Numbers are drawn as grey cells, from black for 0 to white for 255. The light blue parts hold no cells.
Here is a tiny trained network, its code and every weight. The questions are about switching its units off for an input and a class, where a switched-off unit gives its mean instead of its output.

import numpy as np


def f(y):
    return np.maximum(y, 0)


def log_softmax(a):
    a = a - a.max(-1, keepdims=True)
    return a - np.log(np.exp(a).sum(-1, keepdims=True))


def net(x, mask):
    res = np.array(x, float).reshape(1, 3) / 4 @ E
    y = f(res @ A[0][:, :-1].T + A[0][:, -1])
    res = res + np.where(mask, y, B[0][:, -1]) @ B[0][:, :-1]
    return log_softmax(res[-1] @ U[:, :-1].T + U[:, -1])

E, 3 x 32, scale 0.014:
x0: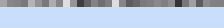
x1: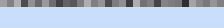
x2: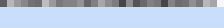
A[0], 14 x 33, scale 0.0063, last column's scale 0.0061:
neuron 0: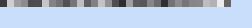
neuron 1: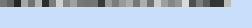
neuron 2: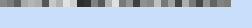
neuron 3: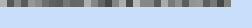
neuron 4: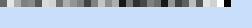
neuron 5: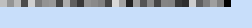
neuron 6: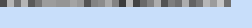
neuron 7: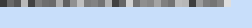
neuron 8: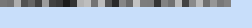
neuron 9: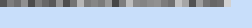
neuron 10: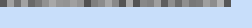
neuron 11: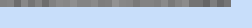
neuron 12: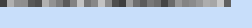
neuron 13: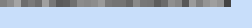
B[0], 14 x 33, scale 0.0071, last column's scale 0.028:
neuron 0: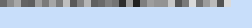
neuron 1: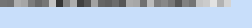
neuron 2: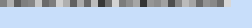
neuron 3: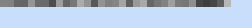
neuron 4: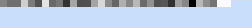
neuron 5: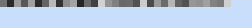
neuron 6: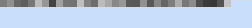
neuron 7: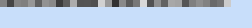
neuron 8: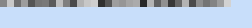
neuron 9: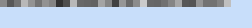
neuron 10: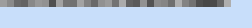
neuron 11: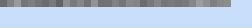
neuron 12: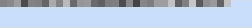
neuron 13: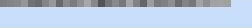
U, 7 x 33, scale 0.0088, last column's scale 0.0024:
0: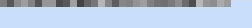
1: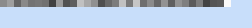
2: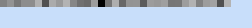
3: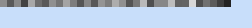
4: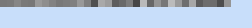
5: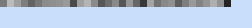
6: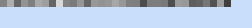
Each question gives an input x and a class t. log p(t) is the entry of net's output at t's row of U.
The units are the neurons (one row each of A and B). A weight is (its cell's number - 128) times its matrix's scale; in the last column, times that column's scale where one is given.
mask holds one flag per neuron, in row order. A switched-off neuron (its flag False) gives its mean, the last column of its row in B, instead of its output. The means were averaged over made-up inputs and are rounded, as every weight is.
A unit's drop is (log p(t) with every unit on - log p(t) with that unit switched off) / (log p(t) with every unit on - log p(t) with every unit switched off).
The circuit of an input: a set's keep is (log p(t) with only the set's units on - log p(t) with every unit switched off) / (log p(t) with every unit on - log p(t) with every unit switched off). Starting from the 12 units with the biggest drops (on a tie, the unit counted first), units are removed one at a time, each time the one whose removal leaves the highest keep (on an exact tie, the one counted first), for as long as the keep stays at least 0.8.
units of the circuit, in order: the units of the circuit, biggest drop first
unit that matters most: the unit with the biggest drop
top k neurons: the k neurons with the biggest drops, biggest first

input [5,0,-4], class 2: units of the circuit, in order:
neuron 2
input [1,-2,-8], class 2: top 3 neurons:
neuron 4; neuron 5; neuron 1
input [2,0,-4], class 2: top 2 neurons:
neuron 4; neuron 7
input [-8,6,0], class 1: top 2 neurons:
neuron 8; neuron 1
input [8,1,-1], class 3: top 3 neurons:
neuron 5; neuron 8; neuron 1
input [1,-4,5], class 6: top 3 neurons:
neuron 4; neuron 5; neuron 2
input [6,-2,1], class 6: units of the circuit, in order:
neuron 0; neuron 2
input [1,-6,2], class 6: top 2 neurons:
neuron 2; neuron 5
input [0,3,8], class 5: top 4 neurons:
neuron 0; neuron 12; neuron 7; neuron 9
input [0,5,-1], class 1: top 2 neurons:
neuron 8; neuron 0
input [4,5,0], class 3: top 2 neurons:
neuron 4; neuron 1
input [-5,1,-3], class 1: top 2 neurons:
neuron 8; neuron 5
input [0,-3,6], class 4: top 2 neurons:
neuron 0; neuron 8
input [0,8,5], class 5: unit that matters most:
neuron 8
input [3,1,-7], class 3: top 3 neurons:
neuron 4; neuron 8; neuron 3
